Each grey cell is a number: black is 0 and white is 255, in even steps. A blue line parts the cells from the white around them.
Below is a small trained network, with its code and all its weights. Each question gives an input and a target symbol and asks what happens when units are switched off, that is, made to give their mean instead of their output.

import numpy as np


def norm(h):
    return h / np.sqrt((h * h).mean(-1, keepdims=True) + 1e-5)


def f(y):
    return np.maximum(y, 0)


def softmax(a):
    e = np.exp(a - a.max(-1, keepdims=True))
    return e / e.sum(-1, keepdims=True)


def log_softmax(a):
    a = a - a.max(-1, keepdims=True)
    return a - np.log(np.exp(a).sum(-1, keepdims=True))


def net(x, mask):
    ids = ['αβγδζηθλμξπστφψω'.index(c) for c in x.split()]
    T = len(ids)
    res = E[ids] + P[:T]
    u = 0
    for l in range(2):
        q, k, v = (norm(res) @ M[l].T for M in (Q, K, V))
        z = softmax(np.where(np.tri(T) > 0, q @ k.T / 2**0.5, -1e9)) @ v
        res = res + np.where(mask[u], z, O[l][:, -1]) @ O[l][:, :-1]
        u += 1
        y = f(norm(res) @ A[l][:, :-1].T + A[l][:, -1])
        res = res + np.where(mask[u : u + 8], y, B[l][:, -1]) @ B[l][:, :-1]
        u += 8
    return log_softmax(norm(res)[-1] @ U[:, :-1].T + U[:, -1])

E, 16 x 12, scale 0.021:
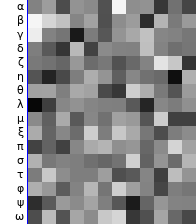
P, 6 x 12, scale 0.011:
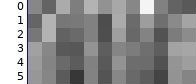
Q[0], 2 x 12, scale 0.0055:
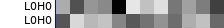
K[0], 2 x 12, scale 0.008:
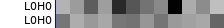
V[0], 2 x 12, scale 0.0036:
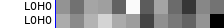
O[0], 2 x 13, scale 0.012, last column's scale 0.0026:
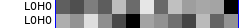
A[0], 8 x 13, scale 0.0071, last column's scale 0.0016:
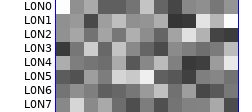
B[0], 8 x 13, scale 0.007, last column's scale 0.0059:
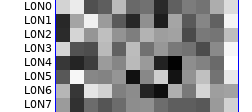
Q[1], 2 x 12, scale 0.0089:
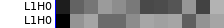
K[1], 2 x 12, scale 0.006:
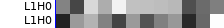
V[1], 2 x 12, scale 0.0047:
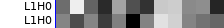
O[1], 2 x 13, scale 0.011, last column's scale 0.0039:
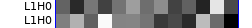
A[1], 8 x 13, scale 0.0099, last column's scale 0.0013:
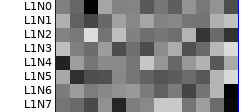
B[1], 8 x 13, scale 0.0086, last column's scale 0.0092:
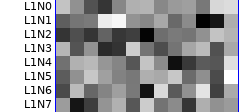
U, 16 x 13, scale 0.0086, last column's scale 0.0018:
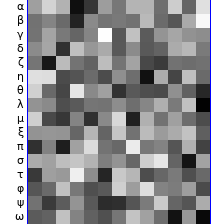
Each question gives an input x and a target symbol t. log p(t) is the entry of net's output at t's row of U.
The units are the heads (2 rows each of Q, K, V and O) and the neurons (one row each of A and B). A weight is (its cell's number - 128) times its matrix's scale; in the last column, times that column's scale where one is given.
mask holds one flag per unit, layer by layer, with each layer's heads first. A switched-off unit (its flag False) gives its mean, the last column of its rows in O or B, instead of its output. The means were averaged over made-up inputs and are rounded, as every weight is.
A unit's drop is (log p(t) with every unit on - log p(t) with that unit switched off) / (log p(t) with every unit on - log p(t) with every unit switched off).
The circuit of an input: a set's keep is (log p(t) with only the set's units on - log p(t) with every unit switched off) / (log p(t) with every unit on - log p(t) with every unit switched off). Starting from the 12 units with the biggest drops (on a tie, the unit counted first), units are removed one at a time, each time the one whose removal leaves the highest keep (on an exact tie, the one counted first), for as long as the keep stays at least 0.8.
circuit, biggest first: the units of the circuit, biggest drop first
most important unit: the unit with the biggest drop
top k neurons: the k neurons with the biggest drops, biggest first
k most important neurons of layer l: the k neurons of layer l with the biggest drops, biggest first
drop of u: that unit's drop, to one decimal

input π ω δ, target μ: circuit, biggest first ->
[L1N3]
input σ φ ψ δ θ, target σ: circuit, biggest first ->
[L1H0 L0N5 L0N4]
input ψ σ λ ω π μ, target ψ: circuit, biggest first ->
[L1N2 L0N6]
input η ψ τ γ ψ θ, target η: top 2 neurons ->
[L0N4 L1N0]
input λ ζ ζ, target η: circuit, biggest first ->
[L1H0 L0N4 L1N0]
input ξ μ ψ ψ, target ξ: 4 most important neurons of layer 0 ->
[L0N3 L0N4 L0N5 L0N1]
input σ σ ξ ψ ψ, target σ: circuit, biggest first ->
[L1H0 L0N4]
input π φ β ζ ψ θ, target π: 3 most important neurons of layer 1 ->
[L1N0 L1N4 L1N6]
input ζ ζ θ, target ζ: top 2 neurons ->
[L1N3 L0N4]
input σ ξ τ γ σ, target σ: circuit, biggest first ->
[L1H0 L0H0 L0N4]
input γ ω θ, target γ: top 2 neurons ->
[L1N3 L1N0]
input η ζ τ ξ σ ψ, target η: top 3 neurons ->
[L0N3 L0N1 L0N5]
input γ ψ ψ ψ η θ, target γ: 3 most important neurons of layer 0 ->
[L0N4 L0N0 L0N5]
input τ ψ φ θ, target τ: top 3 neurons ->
[L0N4 L0N3 L0N1]
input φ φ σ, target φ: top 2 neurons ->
[L1N5 L0N4]
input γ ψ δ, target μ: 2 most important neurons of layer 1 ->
[L1N7 L1N3]
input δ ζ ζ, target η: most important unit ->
L1H0
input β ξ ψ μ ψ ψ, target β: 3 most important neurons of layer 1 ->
[L1N0 L1N5 L1N2]
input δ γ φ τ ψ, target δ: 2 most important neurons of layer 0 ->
[L0N3 L0N4]
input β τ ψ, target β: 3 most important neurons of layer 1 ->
[L1N0 L1N2 L1N5]
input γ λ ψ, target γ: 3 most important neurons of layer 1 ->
[L1N0 L1N6 L1N5]
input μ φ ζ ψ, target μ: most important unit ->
L0N3
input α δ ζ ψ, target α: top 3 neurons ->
[L0N4 L0N3 L1N5]
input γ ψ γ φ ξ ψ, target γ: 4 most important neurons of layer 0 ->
[L0N3 L0N4 L0N1 L0N0]
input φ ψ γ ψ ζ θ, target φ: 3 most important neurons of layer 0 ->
[L0N5 L0N4 L0N0]
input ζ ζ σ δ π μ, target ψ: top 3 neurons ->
[L1N2 L0N6 L0N2]
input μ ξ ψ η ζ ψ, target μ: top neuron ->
[L0N3]
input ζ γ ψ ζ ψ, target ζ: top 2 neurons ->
[L1N5 L0N3]
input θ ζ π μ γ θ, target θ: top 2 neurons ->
[L0N4 L0N5]
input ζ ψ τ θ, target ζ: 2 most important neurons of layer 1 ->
[L1N3 L1N5]
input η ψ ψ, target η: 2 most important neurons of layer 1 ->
[L1N0 L1N5]
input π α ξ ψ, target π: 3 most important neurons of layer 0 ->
[L0N3 L0N5 L0N4]
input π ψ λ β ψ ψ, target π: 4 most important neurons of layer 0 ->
[L0N3 L0N5 L0N4 L0N1]
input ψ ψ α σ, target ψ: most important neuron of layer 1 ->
[L1N0]
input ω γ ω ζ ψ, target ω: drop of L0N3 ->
0.2
